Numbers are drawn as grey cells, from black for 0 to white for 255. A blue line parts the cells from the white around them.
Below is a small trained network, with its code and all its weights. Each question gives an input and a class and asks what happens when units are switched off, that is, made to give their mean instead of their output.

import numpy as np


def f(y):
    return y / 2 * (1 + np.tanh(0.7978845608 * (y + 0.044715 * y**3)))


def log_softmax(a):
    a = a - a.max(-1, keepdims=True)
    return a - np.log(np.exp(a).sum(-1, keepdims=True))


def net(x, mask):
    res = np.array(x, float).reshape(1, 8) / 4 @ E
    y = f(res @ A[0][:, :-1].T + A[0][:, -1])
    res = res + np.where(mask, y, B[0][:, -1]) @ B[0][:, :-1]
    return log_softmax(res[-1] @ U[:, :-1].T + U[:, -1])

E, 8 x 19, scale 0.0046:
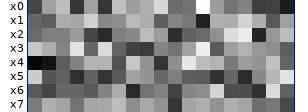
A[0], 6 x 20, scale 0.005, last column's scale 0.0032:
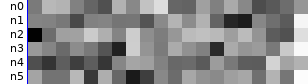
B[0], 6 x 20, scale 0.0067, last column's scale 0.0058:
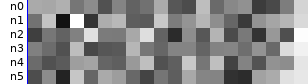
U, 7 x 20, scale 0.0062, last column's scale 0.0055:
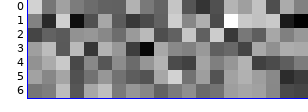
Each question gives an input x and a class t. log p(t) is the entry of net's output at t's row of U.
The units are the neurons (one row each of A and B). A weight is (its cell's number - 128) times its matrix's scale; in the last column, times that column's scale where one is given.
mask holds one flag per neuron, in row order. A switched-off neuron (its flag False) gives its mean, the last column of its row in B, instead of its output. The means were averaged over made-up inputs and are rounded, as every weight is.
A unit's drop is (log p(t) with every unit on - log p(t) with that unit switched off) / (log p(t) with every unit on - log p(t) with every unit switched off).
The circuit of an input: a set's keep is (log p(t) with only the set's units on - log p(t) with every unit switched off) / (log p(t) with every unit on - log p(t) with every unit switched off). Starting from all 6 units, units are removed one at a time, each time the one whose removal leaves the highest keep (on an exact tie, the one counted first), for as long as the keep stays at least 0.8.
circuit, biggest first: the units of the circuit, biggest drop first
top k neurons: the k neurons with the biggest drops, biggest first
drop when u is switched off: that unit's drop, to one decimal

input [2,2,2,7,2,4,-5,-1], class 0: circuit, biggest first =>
n1, n3, n4
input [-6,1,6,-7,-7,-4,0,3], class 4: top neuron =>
n0
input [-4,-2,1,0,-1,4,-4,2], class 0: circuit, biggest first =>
n1, n5, n2
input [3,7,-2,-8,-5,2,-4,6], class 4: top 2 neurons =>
n0, n5
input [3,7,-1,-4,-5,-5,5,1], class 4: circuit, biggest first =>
n0, n5
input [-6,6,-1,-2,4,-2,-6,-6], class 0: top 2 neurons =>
n4, n5
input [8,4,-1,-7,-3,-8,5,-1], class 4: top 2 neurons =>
n0, n5
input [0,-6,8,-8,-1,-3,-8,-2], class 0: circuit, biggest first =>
n3, n2
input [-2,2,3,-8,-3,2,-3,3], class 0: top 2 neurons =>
n2, n5
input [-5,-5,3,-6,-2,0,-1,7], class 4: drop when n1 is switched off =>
0.4
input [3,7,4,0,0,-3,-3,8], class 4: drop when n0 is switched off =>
0.6
